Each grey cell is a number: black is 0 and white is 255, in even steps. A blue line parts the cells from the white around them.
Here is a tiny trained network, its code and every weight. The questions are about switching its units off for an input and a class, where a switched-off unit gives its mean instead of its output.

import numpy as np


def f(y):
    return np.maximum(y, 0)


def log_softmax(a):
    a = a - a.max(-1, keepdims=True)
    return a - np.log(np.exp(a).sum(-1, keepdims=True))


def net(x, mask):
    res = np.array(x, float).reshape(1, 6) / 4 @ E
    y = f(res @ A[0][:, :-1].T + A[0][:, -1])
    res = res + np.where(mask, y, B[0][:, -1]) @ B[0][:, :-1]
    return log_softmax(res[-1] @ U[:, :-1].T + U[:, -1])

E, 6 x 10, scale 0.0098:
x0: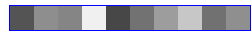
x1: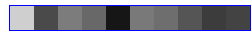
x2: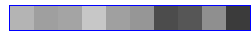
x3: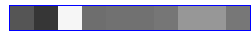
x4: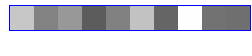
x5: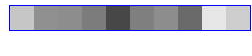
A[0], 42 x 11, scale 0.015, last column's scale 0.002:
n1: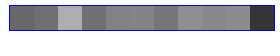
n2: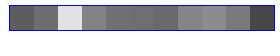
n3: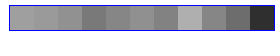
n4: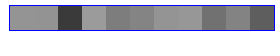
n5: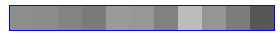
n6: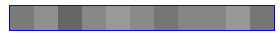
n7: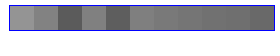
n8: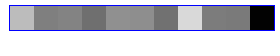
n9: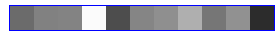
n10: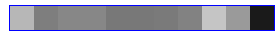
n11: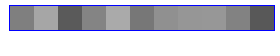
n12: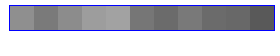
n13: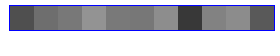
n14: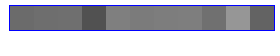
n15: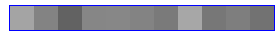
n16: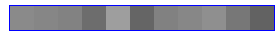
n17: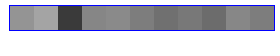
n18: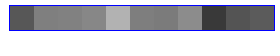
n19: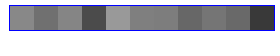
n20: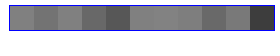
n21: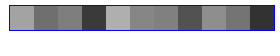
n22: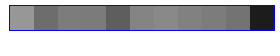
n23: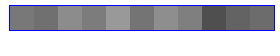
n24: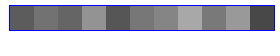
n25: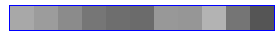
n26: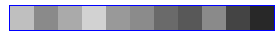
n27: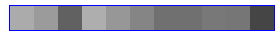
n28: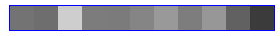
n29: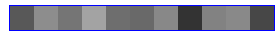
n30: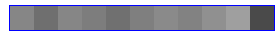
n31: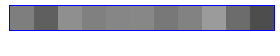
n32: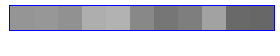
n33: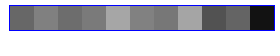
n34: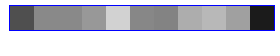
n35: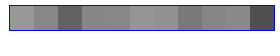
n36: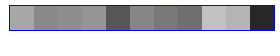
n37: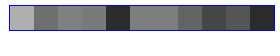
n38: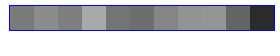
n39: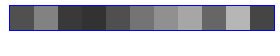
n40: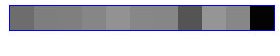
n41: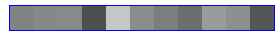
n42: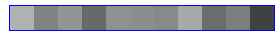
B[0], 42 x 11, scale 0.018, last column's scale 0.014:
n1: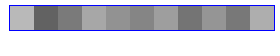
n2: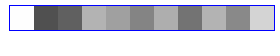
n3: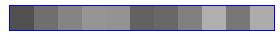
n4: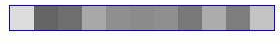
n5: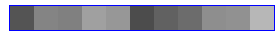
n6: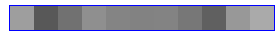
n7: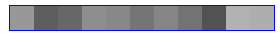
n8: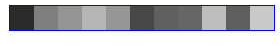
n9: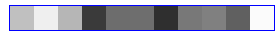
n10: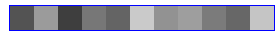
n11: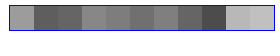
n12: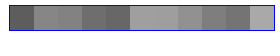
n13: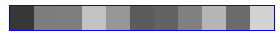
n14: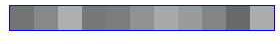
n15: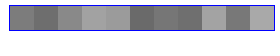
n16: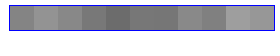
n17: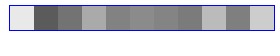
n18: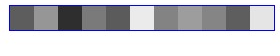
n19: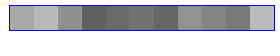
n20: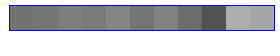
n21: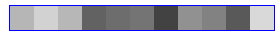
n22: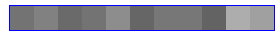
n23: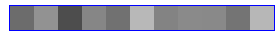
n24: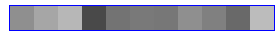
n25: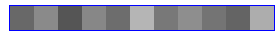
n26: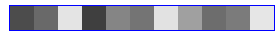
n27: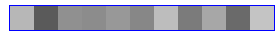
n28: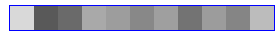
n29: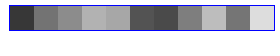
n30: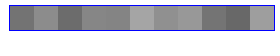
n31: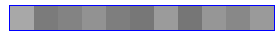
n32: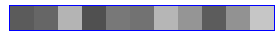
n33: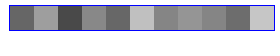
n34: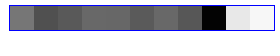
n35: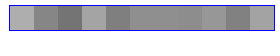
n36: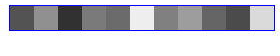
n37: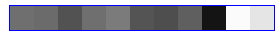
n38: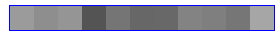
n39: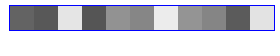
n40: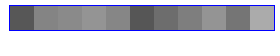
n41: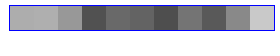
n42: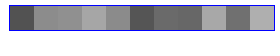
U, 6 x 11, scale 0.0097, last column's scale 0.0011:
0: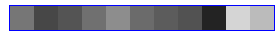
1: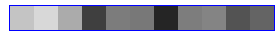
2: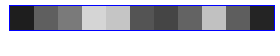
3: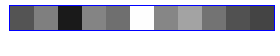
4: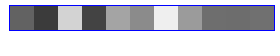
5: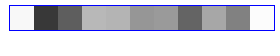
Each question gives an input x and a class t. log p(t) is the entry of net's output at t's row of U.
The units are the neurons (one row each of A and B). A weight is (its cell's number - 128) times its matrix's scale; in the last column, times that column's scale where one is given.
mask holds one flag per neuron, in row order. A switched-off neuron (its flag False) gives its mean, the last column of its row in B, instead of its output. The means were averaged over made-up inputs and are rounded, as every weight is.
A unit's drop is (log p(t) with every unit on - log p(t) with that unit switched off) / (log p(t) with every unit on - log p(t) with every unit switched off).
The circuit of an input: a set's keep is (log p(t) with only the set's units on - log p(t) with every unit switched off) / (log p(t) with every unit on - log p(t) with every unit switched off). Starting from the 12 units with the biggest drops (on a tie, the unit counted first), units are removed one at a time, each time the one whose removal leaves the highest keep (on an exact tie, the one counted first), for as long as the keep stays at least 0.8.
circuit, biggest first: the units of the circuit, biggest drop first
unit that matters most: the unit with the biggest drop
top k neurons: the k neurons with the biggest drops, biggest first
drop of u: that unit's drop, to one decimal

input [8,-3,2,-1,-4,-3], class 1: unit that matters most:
n9
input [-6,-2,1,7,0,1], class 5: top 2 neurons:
n2, n9
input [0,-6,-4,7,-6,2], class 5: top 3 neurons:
n2, n37, n28
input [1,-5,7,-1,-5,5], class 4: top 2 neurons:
n26, n32
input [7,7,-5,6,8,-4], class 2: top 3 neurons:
n8, n34, n42
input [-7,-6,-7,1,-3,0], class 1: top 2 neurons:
n41, n21
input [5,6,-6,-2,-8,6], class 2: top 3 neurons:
n29, n13, n34
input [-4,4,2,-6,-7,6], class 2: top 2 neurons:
n29, n13
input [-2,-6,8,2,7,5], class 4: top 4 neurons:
n26, n32, n29, n13
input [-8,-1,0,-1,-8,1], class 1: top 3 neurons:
n21, n41, n19
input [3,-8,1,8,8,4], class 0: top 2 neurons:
n34, n29
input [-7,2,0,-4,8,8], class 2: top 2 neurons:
n8, n42
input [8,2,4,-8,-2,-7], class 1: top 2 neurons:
n9, n2
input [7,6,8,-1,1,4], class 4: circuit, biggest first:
n26
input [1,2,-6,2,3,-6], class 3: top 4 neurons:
n18, n26, n33, n23
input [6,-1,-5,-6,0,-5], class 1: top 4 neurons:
n9, n24, n2, n26
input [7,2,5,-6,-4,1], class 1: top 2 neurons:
n9, n2
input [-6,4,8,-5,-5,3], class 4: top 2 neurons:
n26, n9
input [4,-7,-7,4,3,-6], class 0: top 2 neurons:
n34, n26
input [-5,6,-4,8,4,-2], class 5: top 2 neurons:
n2, n34
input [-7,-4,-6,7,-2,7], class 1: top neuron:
n41
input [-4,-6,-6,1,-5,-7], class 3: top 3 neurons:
n18, n37, n33
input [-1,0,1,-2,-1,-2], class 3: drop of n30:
-0.1
